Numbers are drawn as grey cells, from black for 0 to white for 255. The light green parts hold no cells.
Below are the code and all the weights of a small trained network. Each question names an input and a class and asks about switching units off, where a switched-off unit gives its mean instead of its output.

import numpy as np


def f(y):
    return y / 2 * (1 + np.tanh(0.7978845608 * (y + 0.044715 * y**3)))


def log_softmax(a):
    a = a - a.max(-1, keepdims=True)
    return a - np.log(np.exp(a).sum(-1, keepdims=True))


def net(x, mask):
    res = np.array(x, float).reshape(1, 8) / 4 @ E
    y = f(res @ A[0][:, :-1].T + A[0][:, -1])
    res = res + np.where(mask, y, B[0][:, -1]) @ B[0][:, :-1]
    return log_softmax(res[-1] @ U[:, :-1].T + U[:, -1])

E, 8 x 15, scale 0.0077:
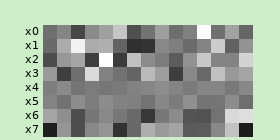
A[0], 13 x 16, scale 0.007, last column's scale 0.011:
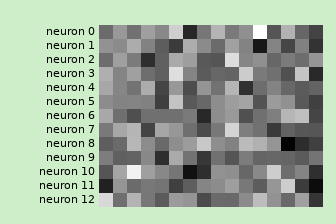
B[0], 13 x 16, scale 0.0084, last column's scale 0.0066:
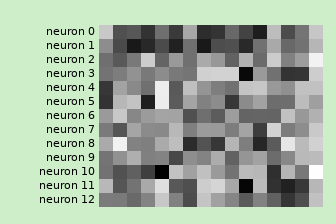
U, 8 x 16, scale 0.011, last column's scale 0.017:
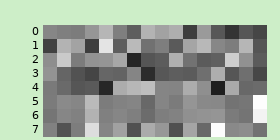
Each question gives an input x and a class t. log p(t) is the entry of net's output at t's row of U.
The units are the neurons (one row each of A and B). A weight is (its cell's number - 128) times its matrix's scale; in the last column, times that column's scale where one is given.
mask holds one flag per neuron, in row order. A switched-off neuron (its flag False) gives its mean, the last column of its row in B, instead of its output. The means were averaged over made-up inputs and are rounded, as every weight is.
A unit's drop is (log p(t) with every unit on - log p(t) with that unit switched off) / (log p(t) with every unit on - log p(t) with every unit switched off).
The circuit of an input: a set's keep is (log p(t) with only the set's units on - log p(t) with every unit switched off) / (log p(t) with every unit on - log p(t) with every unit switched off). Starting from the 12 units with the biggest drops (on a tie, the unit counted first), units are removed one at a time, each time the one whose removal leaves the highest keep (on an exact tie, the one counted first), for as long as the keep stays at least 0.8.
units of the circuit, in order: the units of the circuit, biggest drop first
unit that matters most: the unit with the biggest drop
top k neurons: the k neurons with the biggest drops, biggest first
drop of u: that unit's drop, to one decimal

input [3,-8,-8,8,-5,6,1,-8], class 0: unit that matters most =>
neuron 3
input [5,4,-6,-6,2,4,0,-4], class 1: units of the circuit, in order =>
(neuron 5; neuron 4)
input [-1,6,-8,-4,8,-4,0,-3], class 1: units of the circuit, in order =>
(neuron 4; neuron 5)
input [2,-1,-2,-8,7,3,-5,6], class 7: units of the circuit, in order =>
(neuron 2; neuron 7)
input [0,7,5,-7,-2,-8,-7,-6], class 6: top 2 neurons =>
(neuron 7; neuron 2)
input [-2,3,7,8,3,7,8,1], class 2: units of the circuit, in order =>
(neuron 6; neuron 4)
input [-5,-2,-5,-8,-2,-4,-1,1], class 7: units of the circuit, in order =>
(neuron 2; neuron 7)
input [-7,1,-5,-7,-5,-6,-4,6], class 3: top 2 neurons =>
(neuron 1; neuron 3)
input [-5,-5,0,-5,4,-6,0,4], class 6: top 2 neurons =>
(neuron 10; neuron 2)
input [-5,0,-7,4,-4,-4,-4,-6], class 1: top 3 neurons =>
(neuron 4; neuron 5; neuron 9)
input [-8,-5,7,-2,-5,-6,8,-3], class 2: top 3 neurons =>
(neuron 6; neuron 0; neuron 4)
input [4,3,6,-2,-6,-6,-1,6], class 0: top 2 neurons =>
(neuron 11; neuron 4)
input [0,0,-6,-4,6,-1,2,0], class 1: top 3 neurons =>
(neuron 4; neuron 5; neuron 9)
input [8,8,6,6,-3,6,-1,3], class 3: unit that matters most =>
neuron 0
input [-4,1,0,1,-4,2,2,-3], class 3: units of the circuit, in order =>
(neuron 2; neuron 4)
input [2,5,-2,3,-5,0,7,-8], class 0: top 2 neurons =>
(neuron 3; neuron 12)
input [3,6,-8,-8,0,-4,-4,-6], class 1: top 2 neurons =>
(neuron 5; neuron 4)
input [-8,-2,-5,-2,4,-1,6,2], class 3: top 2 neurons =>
(neuron 1; neuron 8)
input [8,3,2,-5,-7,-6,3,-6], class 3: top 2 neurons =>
(neuron 0; neuron 11)
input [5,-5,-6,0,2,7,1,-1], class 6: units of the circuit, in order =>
(neuron 10)
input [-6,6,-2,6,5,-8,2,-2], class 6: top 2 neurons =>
(neuron 0; neuron 2)
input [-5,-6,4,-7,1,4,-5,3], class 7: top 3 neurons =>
(neuron 2; neuron 10; neuron 7)
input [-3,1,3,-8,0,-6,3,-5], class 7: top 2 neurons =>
(neuron 2; neuron 7)
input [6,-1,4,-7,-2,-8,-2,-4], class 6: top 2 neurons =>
(neuron 2; neuron 1)
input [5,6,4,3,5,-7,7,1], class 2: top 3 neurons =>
(neuron 6; neuron 4; neuron 2)
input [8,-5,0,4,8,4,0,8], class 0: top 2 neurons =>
(neuron 11; neuron 1)
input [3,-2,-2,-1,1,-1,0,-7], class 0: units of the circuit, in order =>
(neuron 3)
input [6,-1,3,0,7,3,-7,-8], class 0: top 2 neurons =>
(neuron 3; neuron 12)
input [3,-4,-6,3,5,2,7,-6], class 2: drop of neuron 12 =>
-0.1
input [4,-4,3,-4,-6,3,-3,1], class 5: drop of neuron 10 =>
1.0
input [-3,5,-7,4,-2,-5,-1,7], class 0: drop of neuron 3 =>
-0.1
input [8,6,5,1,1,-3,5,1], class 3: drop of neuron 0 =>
0.8
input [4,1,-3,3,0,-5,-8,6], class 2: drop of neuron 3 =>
0.0
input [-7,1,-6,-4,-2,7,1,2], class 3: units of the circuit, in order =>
(neuron 1)
